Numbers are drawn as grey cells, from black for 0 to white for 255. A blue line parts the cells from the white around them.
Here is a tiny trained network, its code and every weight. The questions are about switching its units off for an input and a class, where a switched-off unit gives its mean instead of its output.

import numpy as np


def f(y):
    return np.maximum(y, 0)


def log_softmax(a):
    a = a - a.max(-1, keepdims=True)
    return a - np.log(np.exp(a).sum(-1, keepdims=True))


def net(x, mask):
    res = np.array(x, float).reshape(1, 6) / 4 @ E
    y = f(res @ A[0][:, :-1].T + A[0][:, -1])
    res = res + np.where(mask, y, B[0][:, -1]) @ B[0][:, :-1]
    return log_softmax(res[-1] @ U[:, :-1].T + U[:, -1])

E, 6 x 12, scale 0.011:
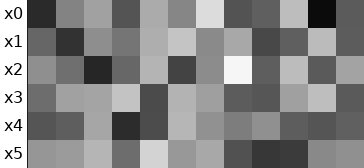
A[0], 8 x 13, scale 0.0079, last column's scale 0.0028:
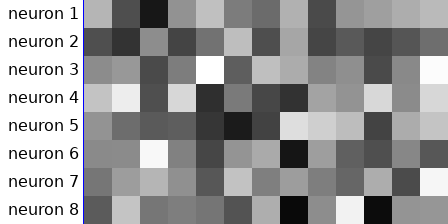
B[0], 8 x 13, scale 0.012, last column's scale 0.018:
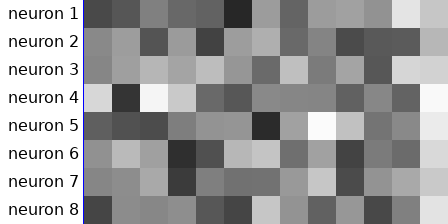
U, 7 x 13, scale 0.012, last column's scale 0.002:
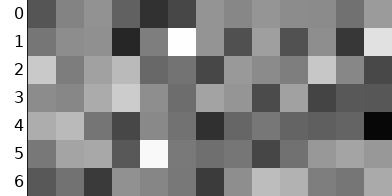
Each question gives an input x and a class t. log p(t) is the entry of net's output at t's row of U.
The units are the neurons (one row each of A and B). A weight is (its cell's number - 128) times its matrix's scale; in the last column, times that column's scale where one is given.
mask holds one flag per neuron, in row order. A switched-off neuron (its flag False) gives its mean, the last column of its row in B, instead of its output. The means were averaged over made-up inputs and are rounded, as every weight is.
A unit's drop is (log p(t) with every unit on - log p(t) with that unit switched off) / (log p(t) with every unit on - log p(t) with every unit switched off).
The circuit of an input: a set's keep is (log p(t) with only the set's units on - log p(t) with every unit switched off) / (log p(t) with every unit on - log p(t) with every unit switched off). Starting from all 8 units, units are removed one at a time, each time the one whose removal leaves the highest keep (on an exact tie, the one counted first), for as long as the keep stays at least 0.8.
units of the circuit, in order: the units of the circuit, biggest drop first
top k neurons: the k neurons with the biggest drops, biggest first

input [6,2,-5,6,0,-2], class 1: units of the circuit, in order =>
neuron 6
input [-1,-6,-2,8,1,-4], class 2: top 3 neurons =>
neuron 4; neuron 1; neuron 2
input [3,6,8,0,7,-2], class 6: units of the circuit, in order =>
neuron 4; neuron 6
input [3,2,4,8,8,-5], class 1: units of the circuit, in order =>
neuron 1; neuron 4
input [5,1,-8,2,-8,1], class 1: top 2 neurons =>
neuron 6; neuron 1
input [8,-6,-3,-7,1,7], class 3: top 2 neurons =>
neuron 8; neuron 3
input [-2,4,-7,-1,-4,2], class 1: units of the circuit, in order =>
neuron 3; neuron 1
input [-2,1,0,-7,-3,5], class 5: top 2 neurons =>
neuron 5; neuron 4
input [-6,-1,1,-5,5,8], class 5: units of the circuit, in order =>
neuron 4; neuron 5
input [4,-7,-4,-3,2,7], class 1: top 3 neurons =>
neuron 6; neuron 1; neuron 4
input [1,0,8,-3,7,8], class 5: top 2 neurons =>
neuron 4; neuron 8
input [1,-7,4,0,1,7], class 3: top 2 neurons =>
neuron 8; neuron 7
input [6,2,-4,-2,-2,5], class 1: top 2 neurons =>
neuron 6; neuron 4
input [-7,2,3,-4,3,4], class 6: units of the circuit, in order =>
neuron 4
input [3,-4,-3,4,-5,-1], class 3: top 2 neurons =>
neuron 4; neuron 1
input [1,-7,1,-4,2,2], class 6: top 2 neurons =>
neuron 5; neuron 4
